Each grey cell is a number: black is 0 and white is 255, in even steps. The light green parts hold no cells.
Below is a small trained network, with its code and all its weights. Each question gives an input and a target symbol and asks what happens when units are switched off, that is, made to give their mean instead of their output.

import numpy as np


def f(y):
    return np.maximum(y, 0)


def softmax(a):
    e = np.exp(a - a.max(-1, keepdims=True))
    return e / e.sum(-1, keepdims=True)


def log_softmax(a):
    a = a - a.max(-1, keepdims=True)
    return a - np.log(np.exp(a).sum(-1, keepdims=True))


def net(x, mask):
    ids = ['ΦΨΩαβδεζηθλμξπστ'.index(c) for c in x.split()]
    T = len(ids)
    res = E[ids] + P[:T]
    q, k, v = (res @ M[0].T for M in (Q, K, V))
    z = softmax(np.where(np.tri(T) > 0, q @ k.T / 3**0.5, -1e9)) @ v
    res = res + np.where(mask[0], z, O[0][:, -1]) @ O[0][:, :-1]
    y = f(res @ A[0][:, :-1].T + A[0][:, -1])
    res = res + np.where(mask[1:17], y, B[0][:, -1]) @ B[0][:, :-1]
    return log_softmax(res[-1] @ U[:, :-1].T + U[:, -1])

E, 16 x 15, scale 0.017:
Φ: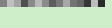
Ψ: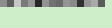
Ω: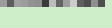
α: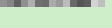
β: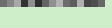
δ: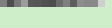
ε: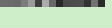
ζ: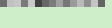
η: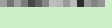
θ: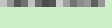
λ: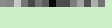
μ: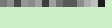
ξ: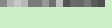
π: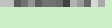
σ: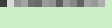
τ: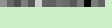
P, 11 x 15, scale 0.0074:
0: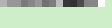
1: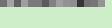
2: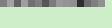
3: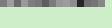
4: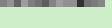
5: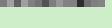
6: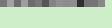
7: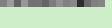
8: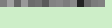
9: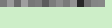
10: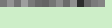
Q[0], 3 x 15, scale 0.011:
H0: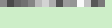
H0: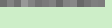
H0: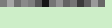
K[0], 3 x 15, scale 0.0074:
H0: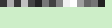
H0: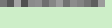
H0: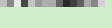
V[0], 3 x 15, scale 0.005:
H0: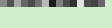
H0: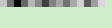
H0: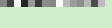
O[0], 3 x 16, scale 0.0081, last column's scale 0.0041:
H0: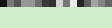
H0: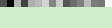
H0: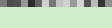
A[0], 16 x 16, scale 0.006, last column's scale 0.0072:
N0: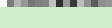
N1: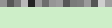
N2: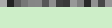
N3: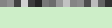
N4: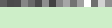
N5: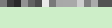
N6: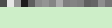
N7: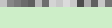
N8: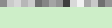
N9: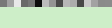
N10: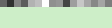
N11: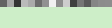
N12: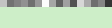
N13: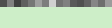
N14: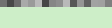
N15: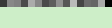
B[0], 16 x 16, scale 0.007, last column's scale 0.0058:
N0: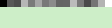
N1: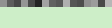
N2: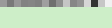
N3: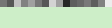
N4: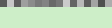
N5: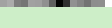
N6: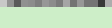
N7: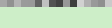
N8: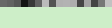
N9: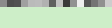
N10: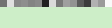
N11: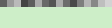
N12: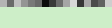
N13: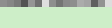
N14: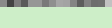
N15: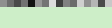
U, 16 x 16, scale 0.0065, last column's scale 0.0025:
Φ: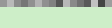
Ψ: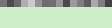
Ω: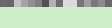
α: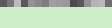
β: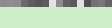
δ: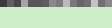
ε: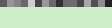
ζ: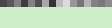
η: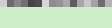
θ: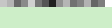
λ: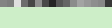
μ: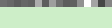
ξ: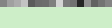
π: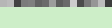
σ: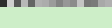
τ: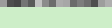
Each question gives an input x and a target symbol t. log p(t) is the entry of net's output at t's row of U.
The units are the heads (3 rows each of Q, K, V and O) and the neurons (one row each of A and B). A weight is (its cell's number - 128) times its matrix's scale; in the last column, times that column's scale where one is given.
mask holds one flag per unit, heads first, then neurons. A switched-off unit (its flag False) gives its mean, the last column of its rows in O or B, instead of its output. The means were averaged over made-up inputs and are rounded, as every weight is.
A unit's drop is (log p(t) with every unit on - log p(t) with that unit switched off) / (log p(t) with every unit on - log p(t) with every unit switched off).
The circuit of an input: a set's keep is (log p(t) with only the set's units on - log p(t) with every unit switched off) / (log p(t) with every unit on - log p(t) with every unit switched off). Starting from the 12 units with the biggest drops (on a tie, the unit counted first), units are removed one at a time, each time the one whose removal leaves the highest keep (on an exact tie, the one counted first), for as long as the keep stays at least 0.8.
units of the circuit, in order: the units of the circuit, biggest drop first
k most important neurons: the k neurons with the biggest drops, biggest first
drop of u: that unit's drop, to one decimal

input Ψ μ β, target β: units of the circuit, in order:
H0, N3
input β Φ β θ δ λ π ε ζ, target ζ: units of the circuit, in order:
N8
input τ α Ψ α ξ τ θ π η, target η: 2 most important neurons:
N7, N15
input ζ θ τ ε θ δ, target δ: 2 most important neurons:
N4, N1
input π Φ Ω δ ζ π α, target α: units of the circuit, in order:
H0, N10
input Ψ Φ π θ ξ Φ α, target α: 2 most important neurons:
N11, N3
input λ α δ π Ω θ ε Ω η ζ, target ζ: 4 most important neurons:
N8, N10, N5, N0
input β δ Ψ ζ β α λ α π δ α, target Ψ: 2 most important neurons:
N5, N3
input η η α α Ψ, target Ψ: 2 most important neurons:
N9, N0
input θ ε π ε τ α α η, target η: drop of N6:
0.0
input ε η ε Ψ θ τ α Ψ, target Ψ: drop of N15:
-0.1
